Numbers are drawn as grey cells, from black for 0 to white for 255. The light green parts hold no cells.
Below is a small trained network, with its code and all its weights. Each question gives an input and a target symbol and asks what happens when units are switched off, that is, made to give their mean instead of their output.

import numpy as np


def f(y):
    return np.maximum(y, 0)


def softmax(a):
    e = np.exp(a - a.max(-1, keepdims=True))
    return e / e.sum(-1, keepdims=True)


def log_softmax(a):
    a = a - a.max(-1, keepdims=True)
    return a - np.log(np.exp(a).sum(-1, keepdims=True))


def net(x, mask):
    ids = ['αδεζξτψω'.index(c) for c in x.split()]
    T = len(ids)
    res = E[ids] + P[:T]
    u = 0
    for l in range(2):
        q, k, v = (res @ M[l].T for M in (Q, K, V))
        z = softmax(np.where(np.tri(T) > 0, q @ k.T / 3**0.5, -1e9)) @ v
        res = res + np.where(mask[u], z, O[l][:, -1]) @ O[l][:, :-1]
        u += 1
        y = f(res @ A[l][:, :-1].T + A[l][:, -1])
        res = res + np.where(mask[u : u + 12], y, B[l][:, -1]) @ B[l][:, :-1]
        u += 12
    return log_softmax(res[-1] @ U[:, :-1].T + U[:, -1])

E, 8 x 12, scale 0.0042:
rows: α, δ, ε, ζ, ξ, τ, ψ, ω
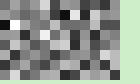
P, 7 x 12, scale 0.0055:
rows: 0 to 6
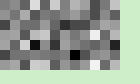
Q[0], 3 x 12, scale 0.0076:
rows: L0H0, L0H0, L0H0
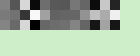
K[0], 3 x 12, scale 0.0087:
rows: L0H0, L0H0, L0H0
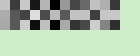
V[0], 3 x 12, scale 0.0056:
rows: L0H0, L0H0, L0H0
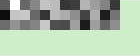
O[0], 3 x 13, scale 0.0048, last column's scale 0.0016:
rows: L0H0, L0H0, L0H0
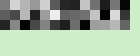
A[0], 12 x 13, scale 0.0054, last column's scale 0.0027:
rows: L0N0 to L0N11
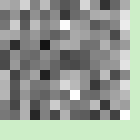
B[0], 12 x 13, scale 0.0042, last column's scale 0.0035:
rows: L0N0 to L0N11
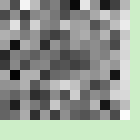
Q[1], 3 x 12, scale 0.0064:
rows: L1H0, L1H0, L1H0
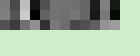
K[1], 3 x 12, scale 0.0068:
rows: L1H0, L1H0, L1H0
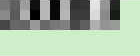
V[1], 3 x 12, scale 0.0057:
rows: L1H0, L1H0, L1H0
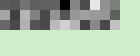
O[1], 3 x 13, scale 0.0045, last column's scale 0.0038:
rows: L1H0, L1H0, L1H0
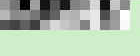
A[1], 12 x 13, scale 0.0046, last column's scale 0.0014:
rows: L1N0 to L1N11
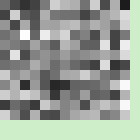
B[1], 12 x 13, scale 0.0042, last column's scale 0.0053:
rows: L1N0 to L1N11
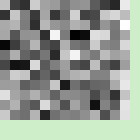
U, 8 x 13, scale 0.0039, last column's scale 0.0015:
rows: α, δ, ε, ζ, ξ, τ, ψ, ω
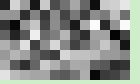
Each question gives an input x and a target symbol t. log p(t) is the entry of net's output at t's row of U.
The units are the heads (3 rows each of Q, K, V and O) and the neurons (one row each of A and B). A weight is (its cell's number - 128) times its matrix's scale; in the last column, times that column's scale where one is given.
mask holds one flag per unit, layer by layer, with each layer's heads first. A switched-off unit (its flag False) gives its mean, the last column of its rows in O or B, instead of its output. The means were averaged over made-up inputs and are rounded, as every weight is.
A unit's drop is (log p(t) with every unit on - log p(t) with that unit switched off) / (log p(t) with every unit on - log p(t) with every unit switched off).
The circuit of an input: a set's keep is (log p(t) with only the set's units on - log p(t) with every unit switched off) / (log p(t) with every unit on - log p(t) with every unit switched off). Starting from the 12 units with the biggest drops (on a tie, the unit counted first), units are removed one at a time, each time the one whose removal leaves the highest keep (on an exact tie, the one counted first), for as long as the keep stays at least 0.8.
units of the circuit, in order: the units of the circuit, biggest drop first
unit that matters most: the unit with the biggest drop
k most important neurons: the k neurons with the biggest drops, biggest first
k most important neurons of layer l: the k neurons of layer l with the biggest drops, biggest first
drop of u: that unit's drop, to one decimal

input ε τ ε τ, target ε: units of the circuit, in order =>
[L0H0; L0N0; L0N10; L1N10]
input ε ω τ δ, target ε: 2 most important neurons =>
[L0N0; L0N10]
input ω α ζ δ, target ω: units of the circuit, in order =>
[L0H0; L1H0; L0N0; L1N9]
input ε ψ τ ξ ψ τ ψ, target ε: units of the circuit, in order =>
[L0H0; L0N0; L0N10]
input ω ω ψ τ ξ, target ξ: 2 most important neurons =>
[L1N3; L0N11]
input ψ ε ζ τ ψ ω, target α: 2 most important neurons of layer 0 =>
[L0N7; L0N4]
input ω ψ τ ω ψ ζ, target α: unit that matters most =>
L1N1
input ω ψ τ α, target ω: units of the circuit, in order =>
[L0H0; L1H0; L0N0; L1N9]
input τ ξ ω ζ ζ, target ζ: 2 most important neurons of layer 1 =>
[L1N6; L1N3]
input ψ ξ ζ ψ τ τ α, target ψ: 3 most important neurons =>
[L1N0; L0N10; L1N10]
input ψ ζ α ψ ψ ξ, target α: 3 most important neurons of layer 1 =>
[L1N1; L1N10; L1N11]
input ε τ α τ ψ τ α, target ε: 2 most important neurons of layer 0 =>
[L0N0; L0N10]
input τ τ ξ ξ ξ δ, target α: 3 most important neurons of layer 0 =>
[L0N7; L0N4; L0N0]
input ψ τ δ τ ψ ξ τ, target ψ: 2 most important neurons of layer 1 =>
[L1N0; L1N10]
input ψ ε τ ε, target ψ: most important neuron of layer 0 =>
[L0N10]
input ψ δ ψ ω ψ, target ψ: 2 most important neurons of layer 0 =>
[L0N11; L0N10]
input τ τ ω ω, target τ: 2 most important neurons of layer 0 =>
[L0N7; L0N4]
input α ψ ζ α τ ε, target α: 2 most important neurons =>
[L1N1; L0N7]
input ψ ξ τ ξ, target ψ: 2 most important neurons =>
[L1N0; L0N10]
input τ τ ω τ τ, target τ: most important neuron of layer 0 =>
[L0N7]
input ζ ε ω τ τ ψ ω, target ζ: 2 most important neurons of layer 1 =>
[L1N6; L1N3]
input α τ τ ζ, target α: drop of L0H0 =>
0.3
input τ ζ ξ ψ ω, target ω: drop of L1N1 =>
0.0
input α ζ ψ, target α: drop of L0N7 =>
0.2
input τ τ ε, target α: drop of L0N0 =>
0.1
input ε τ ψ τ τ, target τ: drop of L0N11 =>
0.2
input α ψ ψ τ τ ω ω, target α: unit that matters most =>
L1H0
